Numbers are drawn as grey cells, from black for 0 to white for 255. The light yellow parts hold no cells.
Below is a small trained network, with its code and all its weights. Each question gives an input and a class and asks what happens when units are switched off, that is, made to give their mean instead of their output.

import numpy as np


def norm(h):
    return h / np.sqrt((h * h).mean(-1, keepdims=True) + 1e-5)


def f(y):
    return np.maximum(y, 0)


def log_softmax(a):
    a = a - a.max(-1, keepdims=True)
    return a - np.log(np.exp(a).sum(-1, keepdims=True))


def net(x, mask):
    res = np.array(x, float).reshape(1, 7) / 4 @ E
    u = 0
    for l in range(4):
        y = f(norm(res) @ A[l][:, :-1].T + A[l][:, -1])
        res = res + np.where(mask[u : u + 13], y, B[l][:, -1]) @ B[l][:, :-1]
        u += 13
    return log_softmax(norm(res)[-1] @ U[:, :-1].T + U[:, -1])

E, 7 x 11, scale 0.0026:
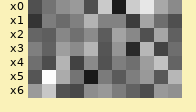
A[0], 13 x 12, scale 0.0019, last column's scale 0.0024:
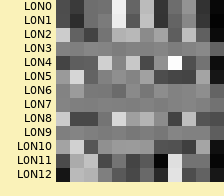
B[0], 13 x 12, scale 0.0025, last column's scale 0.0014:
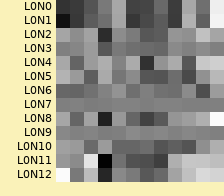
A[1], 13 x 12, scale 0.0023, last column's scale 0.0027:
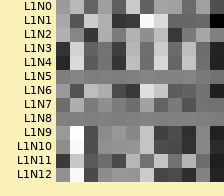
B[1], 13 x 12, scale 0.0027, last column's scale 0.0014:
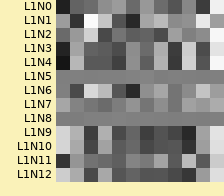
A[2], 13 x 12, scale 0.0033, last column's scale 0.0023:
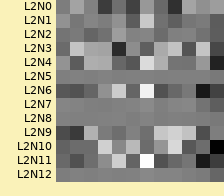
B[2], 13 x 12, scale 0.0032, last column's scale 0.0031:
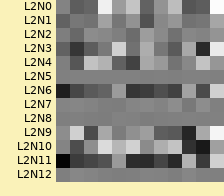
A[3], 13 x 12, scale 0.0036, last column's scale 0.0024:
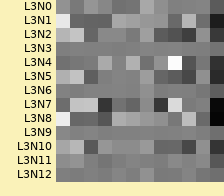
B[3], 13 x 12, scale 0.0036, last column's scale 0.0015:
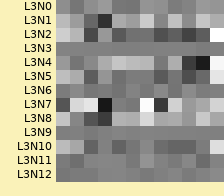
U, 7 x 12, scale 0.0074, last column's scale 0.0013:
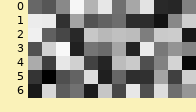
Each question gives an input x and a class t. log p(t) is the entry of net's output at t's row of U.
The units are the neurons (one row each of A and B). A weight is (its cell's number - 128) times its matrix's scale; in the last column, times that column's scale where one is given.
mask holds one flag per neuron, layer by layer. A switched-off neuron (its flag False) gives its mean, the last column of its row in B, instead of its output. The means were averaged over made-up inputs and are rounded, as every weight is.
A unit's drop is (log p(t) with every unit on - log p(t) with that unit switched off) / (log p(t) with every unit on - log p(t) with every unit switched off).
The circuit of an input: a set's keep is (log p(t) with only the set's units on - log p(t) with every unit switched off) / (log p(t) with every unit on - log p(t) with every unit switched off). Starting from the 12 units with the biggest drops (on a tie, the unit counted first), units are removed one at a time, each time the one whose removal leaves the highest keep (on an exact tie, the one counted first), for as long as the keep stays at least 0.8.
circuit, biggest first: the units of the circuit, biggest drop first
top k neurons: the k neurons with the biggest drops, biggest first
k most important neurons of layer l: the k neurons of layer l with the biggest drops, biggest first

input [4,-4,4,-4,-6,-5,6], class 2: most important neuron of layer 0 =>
L0N8
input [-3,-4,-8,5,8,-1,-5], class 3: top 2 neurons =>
L3N7; L0N11
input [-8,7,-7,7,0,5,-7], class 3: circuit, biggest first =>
L3N7; L0N11
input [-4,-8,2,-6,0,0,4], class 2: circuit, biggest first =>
L2N9; L3N1; L3N8
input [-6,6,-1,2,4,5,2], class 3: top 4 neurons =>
L0N11; L3N7; L0N12; L2N9
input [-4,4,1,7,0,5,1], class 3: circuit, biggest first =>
L0N11; L3N7
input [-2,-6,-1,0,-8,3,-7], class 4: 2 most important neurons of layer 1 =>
L1N1; L1N6
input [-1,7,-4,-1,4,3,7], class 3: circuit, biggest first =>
L0N11; L3N7
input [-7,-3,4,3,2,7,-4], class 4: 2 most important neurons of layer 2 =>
L2N4; L2N9
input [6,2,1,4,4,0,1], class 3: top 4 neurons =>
L0N11; L3N7; L2N0; L0N12
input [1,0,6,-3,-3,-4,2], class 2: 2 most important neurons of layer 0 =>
L0N8; L0N2
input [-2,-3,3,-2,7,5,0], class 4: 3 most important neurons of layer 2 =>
L2N0; L2N11; L2N6
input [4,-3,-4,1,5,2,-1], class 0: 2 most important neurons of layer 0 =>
L0N8; L0N4
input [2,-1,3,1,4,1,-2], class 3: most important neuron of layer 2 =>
L2N0
